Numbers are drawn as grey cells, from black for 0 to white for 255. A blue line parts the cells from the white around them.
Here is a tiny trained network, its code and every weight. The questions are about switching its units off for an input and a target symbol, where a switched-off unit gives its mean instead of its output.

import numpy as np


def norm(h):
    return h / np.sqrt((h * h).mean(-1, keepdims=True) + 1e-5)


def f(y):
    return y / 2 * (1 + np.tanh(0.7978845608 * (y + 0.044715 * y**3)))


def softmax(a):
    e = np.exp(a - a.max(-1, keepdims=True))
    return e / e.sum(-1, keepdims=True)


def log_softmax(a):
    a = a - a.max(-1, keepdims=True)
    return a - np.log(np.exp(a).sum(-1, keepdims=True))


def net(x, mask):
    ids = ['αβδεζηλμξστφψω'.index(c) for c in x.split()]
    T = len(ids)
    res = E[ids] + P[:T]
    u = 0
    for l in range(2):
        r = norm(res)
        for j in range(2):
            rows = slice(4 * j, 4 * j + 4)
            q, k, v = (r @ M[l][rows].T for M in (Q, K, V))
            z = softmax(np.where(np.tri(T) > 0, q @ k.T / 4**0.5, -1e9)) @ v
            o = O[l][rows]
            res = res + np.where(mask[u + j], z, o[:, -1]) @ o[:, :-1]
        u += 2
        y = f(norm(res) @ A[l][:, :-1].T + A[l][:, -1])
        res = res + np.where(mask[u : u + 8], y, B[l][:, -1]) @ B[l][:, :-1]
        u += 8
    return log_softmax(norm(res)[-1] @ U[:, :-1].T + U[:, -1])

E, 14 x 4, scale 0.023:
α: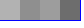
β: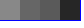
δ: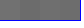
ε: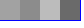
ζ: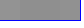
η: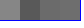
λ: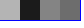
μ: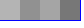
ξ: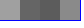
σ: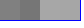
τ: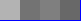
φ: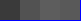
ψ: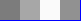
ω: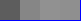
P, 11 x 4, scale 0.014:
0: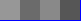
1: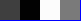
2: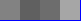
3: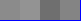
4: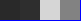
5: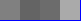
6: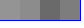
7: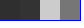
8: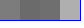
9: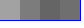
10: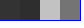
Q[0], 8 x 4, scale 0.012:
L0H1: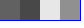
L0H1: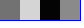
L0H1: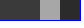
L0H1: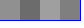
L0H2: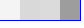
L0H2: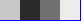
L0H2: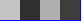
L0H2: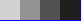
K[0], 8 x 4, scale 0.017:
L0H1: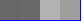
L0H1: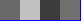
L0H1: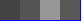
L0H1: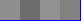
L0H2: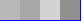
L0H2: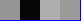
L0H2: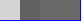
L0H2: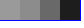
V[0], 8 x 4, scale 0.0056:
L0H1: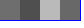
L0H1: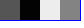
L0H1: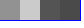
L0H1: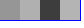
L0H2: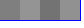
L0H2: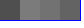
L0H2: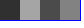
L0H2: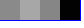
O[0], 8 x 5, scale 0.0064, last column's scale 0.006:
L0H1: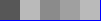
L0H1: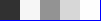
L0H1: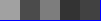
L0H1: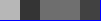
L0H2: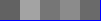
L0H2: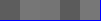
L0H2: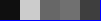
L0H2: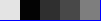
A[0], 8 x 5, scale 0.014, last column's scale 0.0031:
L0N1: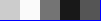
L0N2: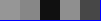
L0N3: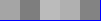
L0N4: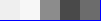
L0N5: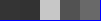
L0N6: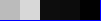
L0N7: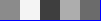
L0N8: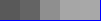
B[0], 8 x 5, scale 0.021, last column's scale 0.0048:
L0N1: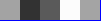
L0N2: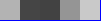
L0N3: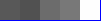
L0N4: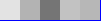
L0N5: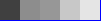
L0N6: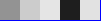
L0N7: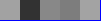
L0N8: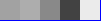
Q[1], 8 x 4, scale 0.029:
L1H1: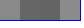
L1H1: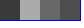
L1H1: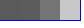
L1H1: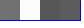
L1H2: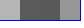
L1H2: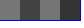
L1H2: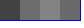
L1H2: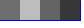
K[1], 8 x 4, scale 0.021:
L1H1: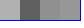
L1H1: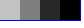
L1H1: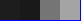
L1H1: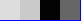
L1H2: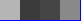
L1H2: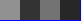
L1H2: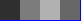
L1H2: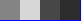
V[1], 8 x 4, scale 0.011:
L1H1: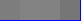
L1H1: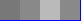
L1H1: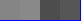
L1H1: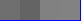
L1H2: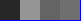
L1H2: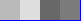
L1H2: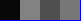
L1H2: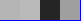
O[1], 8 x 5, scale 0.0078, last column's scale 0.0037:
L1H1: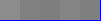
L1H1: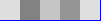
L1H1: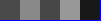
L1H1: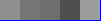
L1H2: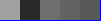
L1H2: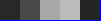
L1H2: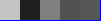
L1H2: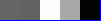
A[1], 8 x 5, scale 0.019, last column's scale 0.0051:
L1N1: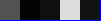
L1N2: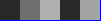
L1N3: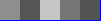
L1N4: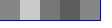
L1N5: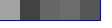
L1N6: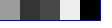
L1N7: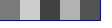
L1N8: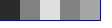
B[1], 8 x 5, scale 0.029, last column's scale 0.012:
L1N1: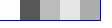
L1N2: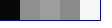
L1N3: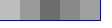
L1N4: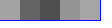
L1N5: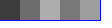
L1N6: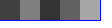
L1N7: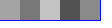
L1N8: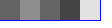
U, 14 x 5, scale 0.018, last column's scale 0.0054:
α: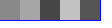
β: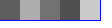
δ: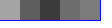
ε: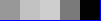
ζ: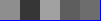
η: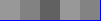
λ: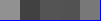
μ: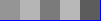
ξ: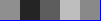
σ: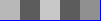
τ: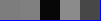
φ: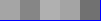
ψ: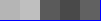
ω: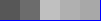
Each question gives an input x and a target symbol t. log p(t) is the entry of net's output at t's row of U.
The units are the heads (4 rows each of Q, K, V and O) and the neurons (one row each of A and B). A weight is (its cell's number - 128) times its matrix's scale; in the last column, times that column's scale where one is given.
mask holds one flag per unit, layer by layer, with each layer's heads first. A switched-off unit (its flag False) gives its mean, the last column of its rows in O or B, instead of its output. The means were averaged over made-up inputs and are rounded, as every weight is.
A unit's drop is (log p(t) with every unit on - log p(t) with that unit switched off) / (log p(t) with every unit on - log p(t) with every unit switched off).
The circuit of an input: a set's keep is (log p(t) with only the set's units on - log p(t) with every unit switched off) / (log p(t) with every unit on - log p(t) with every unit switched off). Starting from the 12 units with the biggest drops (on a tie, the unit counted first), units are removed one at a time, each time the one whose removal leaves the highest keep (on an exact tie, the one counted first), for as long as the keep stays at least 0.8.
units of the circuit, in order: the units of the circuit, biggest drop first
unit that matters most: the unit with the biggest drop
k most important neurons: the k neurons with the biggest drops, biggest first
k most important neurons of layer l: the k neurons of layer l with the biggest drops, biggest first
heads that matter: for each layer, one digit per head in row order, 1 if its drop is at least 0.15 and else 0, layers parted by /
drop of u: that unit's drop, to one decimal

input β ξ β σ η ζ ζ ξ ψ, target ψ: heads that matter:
00 / 01
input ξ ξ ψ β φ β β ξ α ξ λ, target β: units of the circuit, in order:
(L0N8, L1N8, L0N5)
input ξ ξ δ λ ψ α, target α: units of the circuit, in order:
(L0N6, L1N6, L1H2, L1N2)
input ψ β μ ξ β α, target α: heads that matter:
00 / 01
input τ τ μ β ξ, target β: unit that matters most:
L0N8
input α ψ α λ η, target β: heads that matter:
10 / 00
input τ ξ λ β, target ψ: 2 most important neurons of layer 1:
(L1N1, L1N4)
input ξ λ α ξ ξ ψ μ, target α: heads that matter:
10 / 01
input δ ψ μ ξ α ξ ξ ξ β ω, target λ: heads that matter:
01 / 01
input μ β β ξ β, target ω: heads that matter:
01 / 11
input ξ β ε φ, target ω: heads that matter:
11 / 01
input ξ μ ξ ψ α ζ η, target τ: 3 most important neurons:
(L0N6, L0N3, L1N4)
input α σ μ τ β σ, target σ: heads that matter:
01 / 11
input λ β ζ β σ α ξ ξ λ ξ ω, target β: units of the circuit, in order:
(L1N8)
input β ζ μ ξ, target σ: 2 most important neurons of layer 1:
(L1N2, L1N6)
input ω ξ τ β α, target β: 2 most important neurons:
(L0N2, L1N8)
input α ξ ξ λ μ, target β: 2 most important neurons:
(L0N2, L0N1)
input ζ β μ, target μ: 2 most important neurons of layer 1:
(L1N8, L1N2)
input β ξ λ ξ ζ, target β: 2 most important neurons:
(L0N2, L1N8)
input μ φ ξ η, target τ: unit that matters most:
L0H1
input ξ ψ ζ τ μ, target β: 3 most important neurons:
(L1N8, L0N2, L1N1)
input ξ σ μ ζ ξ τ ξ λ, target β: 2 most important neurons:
(L0N8, L0N2)
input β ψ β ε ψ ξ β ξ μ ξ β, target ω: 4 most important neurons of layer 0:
(L0N6, L0N2, L0N1, L0N5)
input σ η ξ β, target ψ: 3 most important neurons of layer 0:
(L0N6, L0N1, L0N7)
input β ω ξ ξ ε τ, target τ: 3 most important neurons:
(L0N6, L1N6, L0N8)
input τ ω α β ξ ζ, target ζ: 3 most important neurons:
(L0N3, L1N5, L1N2)
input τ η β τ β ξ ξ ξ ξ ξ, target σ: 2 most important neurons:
(L0N6, L0N2)
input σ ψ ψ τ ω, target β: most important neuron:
(L1N8)
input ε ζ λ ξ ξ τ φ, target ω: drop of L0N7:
0.0
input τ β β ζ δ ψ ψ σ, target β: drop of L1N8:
0.3
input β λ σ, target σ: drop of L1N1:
0.1
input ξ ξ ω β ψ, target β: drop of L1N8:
0.3
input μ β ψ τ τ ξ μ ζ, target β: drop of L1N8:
0.2
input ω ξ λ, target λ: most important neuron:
(L0N3)
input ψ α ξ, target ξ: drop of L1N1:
0.6
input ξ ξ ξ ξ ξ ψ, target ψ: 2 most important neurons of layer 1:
(L1N2, L1N1)
